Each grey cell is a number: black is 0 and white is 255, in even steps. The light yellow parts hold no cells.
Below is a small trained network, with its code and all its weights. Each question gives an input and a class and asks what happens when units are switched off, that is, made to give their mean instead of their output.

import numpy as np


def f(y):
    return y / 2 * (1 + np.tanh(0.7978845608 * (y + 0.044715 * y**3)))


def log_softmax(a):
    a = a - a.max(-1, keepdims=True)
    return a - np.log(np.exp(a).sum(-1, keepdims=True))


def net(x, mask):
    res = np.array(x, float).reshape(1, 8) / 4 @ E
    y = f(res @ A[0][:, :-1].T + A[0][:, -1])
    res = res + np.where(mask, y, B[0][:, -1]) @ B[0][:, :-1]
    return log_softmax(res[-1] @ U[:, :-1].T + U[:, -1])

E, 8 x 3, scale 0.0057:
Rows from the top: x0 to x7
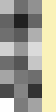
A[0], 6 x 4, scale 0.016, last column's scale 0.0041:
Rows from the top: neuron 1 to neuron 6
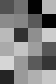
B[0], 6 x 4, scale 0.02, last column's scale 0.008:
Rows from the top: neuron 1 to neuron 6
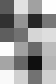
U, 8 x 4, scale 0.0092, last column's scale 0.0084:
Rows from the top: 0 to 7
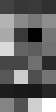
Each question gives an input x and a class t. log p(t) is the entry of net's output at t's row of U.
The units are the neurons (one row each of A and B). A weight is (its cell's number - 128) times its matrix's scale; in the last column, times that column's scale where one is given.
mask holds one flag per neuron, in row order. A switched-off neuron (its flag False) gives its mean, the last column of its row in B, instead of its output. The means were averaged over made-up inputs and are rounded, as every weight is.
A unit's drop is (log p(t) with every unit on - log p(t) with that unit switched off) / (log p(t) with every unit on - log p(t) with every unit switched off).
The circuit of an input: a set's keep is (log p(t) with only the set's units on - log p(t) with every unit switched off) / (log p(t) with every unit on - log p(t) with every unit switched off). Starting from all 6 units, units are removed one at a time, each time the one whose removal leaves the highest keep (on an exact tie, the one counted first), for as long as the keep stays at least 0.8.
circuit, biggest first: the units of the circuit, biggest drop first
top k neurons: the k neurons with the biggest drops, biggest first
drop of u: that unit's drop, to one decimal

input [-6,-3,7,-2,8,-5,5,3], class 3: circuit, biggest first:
(neuron 6; neuron 1)
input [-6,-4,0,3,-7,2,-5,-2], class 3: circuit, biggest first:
(neuron 1; neuron 4)
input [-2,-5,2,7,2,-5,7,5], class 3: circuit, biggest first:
(neuron 4; neuron 1)
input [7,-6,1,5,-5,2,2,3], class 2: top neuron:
(neuron 5)
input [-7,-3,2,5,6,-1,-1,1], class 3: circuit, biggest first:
(neuron 1; neuron 6)
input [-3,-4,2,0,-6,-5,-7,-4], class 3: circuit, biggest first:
(neuron 1; neuron 6)
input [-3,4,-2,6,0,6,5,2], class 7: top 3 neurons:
(neuron 6; neuron 4; neuron 3)
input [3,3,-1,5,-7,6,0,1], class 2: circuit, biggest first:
(neuron 5; neuron 1)
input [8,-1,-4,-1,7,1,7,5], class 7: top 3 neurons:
(neuron 3; neuron 6; neuron 4)
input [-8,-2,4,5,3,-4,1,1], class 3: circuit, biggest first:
(neuron 1; neuron 6)
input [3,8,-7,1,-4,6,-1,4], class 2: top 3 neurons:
(neuron 5; neuron 1; neuron 2)
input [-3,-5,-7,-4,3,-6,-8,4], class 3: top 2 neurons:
(neuron 1; neuron 4)
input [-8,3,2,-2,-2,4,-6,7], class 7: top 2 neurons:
(neuron 3; neuron 6)
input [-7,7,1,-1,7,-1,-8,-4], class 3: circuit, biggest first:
(neuron 6)
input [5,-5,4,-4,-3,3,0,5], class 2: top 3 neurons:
(neuron 5; neuron 1; neuron 6)
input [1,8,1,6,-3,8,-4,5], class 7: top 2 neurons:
(neuron 3; neuron 6)
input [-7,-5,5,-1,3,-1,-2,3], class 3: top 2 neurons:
(neuron 1; neuron 3)
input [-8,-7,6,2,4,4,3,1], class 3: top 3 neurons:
(neuron 1; neuron 3; neuron 6)
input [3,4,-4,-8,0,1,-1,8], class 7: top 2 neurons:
(neuron 3; neuron 6)
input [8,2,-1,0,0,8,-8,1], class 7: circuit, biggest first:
(neuron 3)
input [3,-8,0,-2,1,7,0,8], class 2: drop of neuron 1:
0.2
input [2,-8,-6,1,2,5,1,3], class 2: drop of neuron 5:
0.5
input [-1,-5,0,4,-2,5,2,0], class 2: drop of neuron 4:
-0.1
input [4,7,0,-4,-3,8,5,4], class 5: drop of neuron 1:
0.9
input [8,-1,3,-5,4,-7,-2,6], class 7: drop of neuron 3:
0.1
